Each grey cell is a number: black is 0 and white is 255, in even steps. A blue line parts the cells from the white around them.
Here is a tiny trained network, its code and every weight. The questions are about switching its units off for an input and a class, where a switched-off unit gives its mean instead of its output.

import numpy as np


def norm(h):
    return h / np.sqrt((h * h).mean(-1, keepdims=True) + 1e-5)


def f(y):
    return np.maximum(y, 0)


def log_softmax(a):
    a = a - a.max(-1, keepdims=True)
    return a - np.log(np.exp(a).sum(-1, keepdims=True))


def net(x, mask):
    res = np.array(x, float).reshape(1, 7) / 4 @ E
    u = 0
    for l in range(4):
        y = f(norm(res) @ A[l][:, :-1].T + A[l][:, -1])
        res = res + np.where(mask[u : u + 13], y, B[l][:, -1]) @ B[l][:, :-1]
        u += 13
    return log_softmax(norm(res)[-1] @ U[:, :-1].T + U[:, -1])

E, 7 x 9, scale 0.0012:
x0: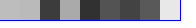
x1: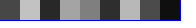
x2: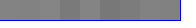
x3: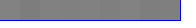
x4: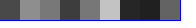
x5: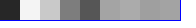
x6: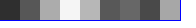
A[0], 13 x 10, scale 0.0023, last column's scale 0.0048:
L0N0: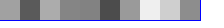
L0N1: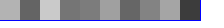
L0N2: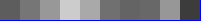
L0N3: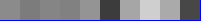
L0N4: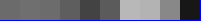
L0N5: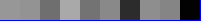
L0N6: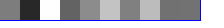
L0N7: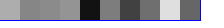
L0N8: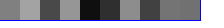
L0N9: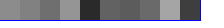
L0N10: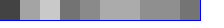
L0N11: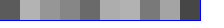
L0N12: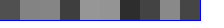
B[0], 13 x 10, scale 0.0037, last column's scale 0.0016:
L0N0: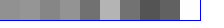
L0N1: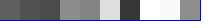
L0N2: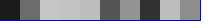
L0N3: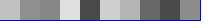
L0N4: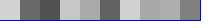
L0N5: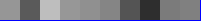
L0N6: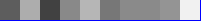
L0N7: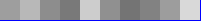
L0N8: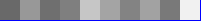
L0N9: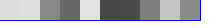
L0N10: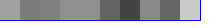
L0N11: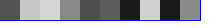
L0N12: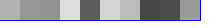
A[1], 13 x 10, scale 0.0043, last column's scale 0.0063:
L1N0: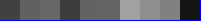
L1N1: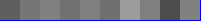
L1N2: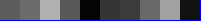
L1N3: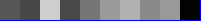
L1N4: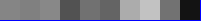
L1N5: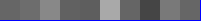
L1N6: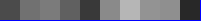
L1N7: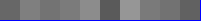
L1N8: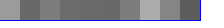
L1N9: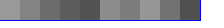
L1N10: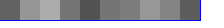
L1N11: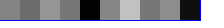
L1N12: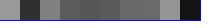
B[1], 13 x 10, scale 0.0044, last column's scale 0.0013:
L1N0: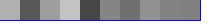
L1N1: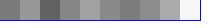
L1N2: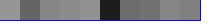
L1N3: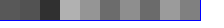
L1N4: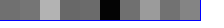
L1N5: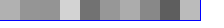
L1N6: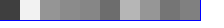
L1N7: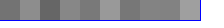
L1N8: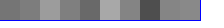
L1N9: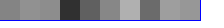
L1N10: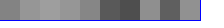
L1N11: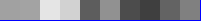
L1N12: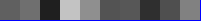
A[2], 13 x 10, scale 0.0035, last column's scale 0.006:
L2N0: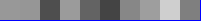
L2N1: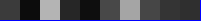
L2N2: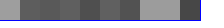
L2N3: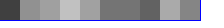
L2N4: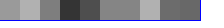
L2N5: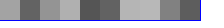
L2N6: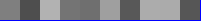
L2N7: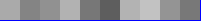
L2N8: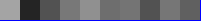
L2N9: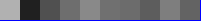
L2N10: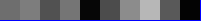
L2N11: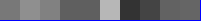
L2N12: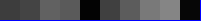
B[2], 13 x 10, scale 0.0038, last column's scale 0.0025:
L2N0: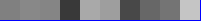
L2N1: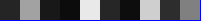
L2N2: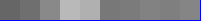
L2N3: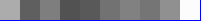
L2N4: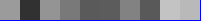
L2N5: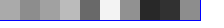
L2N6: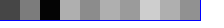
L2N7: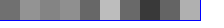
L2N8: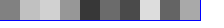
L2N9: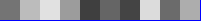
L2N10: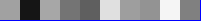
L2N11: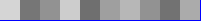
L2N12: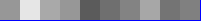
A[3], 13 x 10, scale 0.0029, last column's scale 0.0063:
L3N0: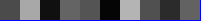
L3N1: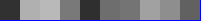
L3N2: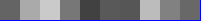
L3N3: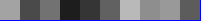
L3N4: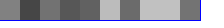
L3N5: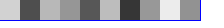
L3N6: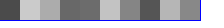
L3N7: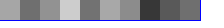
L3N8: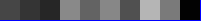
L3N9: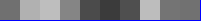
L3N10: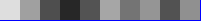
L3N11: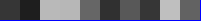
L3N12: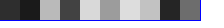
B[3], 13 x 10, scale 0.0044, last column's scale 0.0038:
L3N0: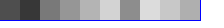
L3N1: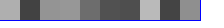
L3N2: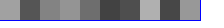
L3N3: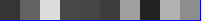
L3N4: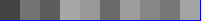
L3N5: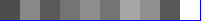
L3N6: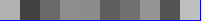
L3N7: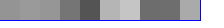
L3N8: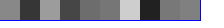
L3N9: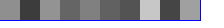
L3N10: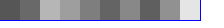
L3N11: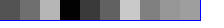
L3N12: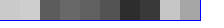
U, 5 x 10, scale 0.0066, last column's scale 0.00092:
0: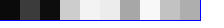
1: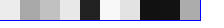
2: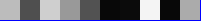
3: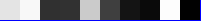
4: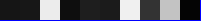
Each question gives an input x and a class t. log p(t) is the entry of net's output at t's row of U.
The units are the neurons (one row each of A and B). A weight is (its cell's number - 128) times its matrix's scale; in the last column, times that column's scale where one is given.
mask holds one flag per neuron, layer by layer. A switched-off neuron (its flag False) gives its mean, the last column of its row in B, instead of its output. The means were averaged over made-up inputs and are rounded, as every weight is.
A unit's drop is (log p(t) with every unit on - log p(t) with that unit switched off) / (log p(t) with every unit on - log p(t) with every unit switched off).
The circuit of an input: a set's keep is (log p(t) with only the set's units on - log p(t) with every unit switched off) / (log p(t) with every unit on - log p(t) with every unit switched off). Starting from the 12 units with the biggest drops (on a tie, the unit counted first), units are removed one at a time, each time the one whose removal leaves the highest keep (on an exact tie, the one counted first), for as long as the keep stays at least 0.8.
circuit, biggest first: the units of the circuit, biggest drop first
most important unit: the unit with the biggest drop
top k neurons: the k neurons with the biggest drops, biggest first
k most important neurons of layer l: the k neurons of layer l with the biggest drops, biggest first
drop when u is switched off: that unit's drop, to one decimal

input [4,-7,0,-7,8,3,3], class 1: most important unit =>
L0N12
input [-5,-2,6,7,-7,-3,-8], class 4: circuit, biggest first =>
[L2N4, L3N3]
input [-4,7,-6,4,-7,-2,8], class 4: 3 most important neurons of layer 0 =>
[L0N6, L0N2, L0N8]
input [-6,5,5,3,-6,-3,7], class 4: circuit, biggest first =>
[L3N11, L0N8, L2N3, L2N11]
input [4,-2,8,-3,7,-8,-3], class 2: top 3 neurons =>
[L2N9, L2N8, L0N0]
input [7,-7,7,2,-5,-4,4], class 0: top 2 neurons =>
[L3N5, L3N12]
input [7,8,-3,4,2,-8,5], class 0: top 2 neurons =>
[L3N0, L0N8]
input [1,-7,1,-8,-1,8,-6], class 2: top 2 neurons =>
[L0N11, L1N10]
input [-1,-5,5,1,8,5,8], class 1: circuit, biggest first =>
[L0N12, L1N5]
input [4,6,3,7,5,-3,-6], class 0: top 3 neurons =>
[L3N0, L0N8, L2N3]
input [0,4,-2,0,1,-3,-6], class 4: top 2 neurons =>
[L3N3, L2N4]
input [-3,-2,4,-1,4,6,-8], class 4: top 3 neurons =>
[L2N4, L3N3, L2N9]
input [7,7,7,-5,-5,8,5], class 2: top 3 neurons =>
[L0N6, L3N1, L3N6]
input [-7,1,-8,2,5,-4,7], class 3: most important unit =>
L3N12
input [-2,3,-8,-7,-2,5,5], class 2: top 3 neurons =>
[L0N11, L3N1, L2N4]
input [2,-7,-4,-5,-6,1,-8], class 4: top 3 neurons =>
[L2N4, L3N3, L1N9]
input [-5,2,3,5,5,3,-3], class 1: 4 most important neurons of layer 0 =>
[L0N8, L0N12, L0N10, L0N7]
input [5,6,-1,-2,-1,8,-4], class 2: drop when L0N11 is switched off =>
0.1
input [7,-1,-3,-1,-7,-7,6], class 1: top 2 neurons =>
[L2N7, L2N5]
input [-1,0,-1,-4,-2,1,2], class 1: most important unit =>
L0N3
